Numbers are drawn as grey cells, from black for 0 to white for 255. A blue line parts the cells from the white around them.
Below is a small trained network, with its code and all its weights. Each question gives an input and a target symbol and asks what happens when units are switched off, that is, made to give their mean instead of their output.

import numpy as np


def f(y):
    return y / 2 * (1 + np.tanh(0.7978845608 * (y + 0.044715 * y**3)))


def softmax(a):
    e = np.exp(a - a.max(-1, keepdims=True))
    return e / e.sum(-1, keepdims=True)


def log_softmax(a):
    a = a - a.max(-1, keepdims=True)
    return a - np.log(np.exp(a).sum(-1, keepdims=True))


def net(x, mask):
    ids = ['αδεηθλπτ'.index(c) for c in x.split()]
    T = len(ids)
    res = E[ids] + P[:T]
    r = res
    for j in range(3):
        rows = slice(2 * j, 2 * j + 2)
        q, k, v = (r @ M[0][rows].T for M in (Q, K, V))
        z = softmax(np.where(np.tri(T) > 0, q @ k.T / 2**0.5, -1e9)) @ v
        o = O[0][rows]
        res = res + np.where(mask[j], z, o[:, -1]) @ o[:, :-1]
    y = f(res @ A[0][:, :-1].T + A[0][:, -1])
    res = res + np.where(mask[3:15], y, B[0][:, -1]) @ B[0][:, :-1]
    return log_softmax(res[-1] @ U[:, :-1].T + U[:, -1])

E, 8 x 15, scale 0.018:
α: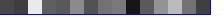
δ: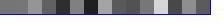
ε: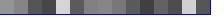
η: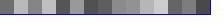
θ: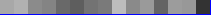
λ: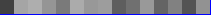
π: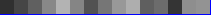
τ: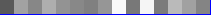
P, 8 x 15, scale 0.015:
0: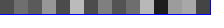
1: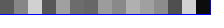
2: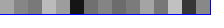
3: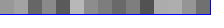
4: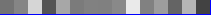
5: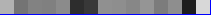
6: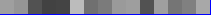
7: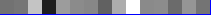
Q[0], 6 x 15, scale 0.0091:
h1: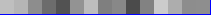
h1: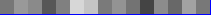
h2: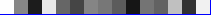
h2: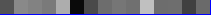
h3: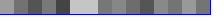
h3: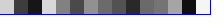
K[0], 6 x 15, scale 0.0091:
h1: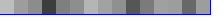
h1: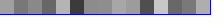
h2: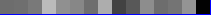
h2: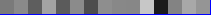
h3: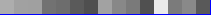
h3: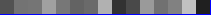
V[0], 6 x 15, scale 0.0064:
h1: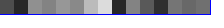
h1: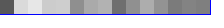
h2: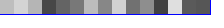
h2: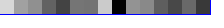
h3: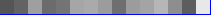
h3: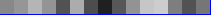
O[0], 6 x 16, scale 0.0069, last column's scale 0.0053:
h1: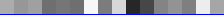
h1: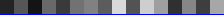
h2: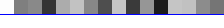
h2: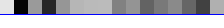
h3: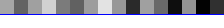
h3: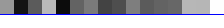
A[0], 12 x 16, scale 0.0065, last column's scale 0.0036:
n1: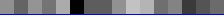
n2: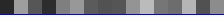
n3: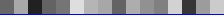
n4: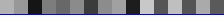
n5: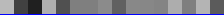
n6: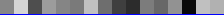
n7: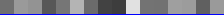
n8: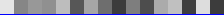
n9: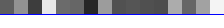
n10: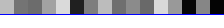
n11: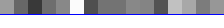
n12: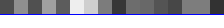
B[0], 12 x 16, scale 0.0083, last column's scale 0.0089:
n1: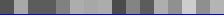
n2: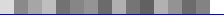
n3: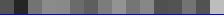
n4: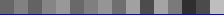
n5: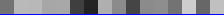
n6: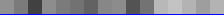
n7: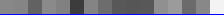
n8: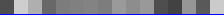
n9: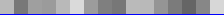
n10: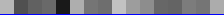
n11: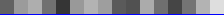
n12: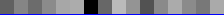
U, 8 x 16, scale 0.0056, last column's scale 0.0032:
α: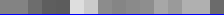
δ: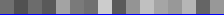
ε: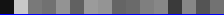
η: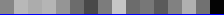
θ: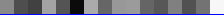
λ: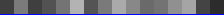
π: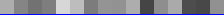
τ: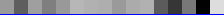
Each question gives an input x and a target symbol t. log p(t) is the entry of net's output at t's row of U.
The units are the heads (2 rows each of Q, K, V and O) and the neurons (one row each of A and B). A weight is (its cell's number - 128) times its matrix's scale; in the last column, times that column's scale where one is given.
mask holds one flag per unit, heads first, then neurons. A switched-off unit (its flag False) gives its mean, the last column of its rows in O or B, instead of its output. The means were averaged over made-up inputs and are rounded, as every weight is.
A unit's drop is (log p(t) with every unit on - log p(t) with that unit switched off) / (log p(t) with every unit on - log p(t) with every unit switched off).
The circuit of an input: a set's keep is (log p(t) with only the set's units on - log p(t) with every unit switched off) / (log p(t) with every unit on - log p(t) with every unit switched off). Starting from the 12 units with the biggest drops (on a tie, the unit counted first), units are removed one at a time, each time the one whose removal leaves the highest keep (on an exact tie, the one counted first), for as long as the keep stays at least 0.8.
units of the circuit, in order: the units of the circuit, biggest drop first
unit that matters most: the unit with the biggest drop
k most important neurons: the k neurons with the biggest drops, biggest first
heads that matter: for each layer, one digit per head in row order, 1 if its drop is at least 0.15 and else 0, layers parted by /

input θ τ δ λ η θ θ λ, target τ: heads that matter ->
011
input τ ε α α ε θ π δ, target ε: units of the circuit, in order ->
[h2]
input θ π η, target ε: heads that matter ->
011
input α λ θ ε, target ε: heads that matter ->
101
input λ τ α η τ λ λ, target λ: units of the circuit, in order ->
[n12; h1]
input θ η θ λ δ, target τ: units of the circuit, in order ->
[h3; h2]
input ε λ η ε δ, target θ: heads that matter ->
001
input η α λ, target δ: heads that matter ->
101
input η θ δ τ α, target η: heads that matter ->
010
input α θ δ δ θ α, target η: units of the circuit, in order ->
[h1; n8]
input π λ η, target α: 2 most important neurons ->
[n10; n6]
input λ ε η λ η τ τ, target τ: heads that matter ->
101
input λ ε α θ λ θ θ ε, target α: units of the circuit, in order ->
[h2; n11; h3]
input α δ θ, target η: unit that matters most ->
h1
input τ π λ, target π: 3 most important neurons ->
[n9; n4; n11]
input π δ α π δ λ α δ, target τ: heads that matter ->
001
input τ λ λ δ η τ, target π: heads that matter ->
010
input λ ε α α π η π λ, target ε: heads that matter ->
011
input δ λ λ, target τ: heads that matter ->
110
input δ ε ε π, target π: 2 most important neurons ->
[n9; n11]
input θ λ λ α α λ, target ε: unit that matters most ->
n8
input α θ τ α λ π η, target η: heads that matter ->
001
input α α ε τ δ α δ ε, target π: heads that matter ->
001
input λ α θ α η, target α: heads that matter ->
011
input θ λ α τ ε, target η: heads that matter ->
010
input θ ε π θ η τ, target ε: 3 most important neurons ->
[n11; n8; n4]
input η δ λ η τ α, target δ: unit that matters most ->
h1
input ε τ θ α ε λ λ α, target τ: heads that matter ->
001
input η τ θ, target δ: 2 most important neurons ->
[n1; n5]
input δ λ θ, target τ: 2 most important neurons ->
[n10; n8]
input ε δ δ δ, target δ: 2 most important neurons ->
[n5; n2]
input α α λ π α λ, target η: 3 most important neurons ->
[n8; n6; n5]
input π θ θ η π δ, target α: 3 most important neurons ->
[n10; n9; n6]
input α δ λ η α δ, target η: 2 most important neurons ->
[n8; n5]
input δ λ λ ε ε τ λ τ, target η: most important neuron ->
[n2]
